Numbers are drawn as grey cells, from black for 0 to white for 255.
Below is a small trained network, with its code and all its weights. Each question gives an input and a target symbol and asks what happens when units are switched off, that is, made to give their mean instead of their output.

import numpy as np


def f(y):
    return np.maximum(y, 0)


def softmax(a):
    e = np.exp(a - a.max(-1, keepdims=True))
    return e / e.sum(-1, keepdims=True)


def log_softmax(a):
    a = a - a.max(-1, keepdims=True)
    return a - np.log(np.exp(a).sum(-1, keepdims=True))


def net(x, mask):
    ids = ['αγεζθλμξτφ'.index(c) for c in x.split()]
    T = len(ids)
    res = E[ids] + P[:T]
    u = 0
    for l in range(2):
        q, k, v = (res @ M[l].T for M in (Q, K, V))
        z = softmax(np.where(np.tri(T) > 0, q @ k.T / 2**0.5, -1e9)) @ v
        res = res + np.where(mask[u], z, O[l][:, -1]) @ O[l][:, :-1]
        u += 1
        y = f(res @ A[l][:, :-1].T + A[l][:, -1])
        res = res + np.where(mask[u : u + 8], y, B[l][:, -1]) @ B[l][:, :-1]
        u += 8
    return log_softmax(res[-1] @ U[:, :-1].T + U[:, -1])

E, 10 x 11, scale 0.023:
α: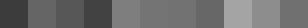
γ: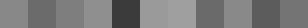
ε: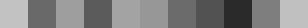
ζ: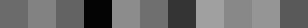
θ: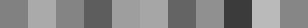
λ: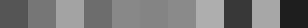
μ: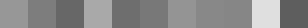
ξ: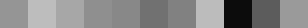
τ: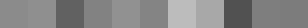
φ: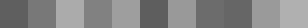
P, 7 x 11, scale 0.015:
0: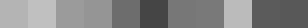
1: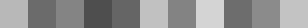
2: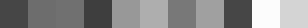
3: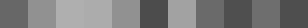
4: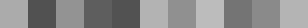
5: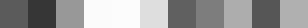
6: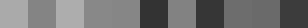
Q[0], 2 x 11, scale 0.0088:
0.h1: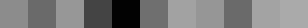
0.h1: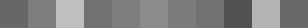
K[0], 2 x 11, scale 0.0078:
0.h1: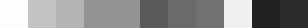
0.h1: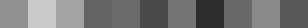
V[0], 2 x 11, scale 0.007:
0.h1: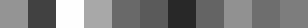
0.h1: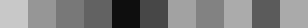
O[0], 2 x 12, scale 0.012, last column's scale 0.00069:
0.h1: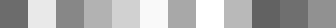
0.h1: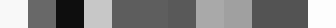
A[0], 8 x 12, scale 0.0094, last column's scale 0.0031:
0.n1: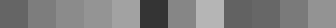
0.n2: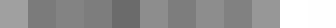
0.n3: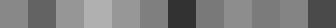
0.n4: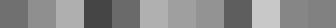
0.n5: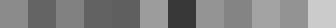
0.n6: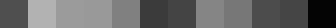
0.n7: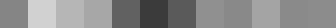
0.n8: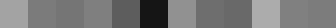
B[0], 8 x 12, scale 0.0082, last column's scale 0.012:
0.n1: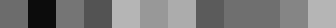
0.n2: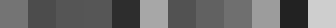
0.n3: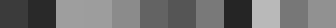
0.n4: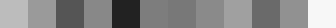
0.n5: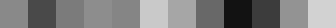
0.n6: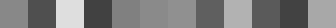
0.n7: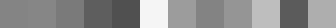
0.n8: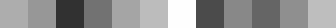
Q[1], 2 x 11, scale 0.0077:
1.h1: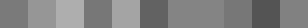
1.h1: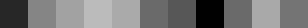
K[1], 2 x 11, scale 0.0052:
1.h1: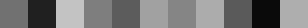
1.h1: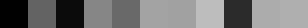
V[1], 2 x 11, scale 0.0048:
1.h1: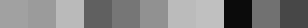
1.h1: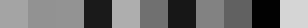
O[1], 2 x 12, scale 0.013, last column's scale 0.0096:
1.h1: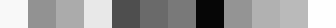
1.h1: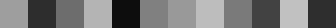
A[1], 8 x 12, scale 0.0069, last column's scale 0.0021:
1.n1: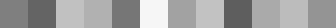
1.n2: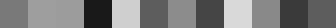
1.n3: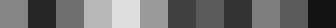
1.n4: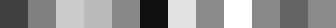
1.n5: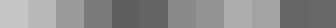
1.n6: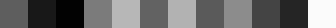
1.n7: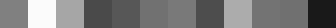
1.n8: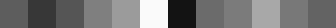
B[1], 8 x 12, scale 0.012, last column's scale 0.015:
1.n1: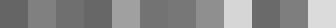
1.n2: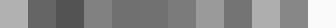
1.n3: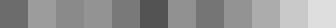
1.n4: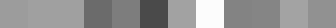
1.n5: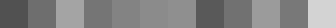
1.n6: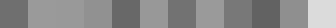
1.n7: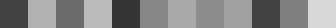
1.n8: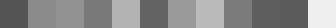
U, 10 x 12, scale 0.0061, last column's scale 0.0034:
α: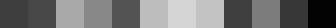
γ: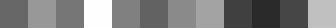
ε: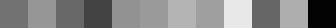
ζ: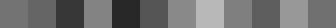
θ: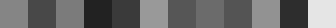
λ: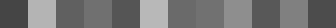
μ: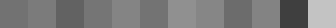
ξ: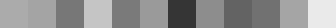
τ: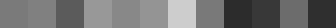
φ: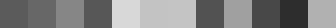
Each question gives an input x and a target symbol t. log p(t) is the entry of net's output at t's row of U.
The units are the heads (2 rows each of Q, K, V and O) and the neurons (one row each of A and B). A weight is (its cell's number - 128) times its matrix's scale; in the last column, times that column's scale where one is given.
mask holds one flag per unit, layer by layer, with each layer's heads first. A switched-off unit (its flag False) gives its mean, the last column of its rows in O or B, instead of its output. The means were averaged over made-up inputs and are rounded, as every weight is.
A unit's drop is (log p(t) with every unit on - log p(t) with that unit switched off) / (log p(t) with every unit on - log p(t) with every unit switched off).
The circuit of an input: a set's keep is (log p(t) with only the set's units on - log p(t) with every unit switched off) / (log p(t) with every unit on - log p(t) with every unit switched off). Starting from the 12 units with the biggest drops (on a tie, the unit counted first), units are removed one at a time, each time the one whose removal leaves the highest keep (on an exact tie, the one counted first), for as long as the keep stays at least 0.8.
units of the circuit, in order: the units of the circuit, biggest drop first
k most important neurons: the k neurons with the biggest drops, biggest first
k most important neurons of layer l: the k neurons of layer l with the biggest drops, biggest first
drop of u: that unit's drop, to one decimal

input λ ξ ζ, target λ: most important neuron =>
(0.n4)
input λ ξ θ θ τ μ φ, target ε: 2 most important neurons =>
(1.n4 0.n2)
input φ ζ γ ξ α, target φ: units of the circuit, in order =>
(0.h1 1.n3 1.n2)
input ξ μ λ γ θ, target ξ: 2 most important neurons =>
(0.n6 0.n7)
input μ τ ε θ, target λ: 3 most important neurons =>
(1.n7 0.n4 0.n2)
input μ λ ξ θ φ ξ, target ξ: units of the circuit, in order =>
(1.h1 1.n7 0.h1)
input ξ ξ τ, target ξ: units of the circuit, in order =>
(1.h1 0.n7)
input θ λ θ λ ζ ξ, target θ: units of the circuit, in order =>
(0.h1 0.n2)
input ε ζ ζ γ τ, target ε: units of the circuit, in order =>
(0.h1 1.n1)
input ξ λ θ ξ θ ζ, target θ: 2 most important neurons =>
(0.n4 1.n7)
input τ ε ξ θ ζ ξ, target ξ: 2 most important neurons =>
(1.n3 0.n5)
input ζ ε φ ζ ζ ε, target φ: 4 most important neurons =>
(1.n8 0.n2 1.n2 1.n7)
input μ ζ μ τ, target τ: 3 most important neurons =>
(0.n8 0.n2 1.n1)
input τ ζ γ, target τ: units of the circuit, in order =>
(0.h1 0.n8 0.n5)
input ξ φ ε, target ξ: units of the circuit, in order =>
(1.h1)
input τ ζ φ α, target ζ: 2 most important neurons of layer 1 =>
(1.n2 1.n4)
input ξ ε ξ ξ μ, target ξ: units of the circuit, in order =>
(1.h1 0.n7)
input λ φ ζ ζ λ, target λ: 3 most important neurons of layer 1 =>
(1.n7 1.n8 1.n2)
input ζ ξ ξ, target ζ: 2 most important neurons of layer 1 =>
(1.n1 1.n5)
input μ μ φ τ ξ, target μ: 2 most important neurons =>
(1.n2 0.n7)
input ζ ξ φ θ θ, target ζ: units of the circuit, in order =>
(1.h1)
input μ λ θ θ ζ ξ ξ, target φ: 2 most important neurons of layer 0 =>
(0.n1 0.n7)
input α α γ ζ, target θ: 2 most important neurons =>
(1.n7 0.n6)
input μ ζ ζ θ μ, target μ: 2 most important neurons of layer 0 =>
(0.n7 0.n4)
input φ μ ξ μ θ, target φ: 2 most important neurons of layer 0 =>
(0.n5 0.n7)
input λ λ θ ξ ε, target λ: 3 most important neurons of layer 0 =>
(0.n4 0.n7 0.n1)
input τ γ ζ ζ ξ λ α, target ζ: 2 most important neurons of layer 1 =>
(1.n4 1.n8)
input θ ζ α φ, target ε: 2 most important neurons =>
(0.n5 0.n2)
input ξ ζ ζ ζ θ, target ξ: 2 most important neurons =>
(0.n7 0.n6)
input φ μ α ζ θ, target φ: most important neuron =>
(0.n5)
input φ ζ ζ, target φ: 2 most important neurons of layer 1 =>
(1.n8 1.n2)
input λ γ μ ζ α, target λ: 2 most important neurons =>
(1.n7 0.n4)
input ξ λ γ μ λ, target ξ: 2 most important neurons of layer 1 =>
(1.n8 1.n7)
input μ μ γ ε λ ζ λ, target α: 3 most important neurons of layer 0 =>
(0.n5 0.n6 0.n4)
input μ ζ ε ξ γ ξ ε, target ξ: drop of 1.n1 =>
0.0
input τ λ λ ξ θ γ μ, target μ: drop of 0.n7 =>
0.3
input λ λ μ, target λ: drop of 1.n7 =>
0.3
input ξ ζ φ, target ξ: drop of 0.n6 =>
0.2
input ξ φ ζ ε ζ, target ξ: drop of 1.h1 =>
0.4
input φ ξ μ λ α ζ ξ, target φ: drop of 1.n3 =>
0.1
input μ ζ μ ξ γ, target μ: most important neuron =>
(1.n2)
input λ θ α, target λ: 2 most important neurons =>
(0.n4 1.n7)
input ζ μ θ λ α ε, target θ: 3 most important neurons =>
(0.n2 0.n4 1.n7)
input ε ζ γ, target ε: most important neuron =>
(1.n1)
